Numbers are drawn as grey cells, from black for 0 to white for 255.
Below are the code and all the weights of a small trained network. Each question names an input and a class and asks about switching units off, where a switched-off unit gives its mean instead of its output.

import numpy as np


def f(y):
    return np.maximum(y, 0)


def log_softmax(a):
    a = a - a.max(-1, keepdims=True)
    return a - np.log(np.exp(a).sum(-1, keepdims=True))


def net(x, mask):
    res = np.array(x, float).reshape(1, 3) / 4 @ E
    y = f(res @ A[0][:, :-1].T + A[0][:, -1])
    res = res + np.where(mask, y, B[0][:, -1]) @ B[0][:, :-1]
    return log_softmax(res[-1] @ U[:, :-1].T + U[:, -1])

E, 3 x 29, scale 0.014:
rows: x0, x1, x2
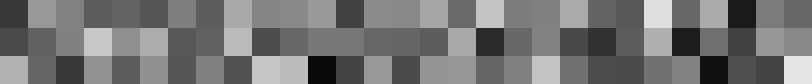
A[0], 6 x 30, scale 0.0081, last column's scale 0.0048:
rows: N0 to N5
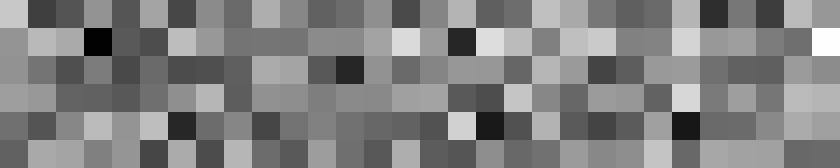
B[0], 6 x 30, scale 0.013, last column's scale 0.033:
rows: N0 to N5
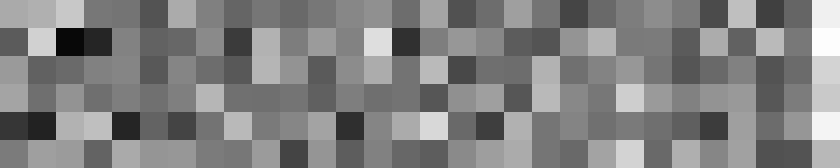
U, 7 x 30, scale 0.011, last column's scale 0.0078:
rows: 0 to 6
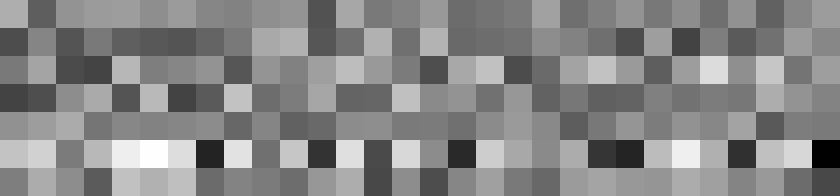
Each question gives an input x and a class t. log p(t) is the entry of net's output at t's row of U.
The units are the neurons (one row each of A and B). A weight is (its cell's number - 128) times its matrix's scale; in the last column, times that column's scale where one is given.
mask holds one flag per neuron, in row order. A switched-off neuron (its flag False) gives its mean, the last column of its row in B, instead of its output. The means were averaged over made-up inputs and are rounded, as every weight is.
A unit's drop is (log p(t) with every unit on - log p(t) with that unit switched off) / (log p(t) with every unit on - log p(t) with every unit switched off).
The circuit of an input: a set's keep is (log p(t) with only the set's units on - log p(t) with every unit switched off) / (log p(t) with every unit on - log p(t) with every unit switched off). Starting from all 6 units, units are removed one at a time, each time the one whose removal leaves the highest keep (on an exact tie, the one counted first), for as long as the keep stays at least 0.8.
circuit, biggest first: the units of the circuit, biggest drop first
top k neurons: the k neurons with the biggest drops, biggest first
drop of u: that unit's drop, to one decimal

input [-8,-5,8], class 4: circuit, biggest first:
[N0]
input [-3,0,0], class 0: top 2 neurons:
[N1 N4]
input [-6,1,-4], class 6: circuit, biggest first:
[N4 N1 N0 N2]
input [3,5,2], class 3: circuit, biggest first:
[N1 N4]
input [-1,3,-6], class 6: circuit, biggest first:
[N1 N4 N0 N2]
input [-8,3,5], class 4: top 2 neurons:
[N0 N1]
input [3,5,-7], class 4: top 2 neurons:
[N5 N1]
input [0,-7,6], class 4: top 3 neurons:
[N0 N4 N3]
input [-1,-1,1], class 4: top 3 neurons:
[N1 N4 N2]
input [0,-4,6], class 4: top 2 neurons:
[N0 N4]
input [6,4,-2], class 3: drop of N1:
0.2
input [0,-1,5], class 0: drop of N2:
0.1
